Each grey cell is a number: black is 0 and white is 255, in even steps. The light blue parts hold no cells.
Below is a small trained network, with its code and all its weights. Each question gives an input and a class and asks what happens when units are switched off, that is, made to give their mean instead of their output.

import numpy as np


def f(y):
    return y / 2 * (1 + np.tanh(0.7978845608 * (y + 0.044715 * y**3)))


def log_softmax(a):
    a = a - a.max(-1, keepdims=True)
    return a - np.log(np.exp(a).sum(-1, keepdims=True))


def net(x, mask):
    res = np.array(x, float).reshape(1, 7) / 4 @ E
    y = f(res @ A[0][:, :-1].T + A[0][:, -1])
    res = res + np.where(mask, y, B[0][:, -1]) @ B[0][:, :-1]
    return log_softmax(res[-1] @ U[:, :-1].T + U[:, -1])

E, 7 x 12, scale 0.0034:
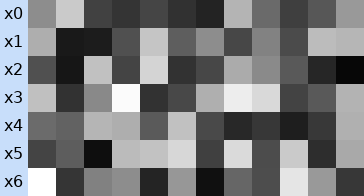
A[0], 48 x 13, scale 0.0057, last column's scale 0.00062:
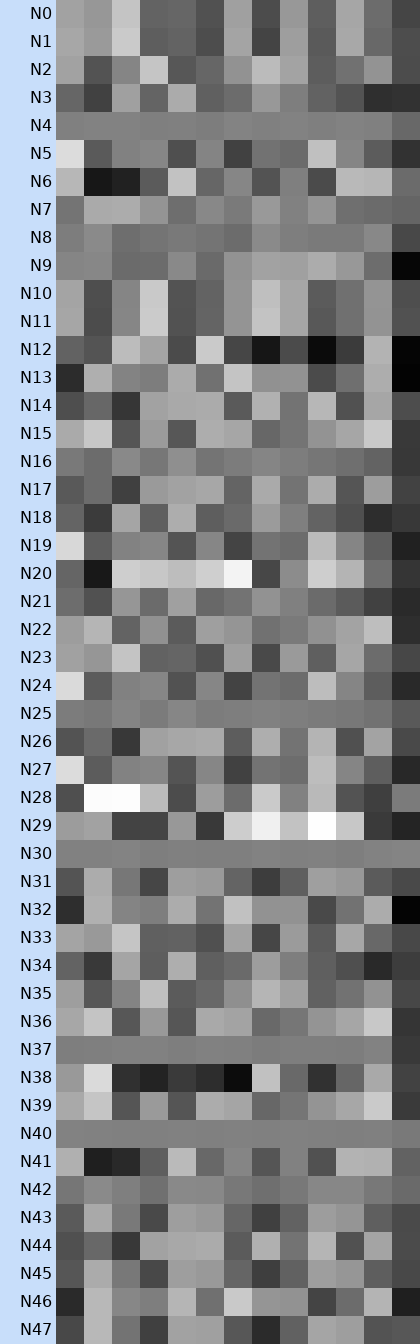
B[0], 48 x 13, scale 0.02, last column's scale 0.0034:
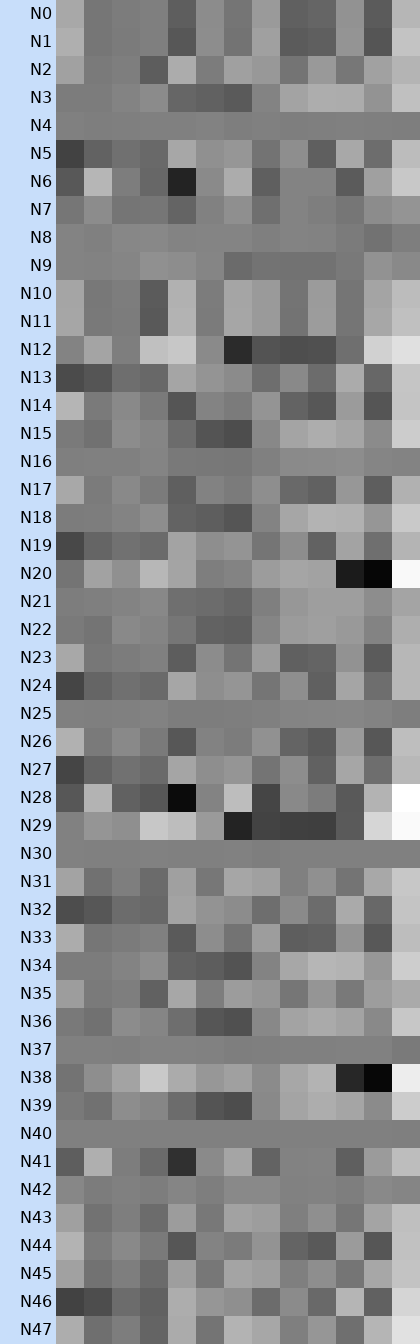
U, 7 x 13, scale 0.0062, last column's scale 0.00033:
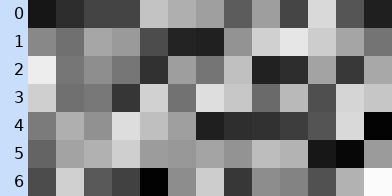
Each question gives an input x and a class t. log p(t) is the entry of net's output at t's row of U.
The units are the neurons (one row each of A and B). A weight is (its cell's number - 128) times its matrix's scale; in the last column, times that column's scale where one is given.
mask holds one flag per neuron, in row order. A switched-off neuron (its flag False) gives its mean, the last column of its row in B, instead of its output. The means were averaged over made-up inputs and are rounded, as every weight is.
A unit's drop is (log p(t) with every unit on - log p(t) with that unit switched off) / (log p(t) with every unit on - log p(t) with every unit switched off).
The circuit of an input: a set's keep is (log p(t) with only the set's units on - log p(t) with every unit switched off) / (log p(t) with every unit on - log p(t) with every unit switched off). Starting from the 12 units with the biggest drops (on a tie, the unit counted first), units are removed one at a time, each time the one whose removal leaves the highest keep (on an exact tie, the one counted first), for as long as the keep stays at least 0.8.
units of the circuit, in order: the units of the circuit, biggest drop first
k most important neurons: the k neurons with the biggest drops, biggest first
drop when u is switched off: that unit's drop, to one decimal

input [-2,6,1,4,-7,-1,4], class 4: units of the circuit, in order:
N29
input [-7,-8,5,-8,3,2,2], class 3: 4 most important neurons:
N47; N31; N45; N43
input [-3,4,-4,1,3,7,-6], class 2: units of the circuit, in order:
N14; N44
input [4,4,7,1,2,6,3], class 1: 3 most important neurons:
N34; N18; N3
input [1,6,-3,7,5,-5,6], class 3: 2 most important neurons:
N11; N10
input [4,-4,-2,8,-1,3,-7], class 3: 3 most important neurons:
N11; N10; N2
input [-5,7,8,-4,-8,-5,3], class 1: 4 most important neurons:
N34; N18; N3; N12
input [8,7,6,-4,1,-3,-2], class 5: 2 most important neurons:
N38; N28
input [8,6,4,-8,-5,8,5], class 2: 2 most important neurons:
N14; N44
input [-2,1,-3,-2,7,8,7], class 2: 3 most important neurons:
N14; N44; N26
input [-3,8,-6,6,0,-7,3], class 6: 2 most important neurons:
N6; N41
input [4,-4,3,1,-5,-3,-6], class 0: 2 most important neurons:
N46; N12
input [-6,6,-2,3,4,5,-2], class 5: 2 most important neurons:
N20; N28
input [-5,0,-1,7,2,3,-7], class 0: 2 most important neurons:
N46; N13
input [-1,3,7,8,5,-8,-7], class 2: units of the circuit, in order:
N1
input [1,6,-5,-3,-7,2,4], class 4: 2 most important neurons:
N29; N28
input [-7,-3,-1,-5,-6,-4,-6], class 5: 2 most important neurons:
N20; N12
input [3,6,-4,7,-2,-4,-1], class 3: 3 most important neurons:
N28; N11; N10
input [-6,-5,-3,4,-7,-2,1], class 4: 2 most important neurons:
N29; N38
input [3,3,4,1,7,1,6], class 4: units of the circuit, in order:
N12
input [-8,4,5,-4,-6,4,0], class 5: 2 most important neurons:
N20; N12
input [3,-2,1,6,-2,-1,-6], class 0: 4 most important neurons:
N46; N13; N32; N47
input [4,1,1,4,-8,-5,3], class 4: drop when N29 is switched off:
1.0
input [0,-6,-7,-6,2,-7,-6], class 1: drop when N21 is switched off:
-0.1
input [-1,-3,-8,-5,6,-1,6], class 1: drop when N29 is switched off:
0.1
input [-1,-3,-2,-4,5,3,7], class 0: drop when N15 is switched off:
0.0
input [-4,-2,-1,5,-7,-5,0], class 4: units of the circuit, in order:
N29
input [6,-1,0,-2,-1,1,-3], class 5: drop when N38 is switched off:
0.5
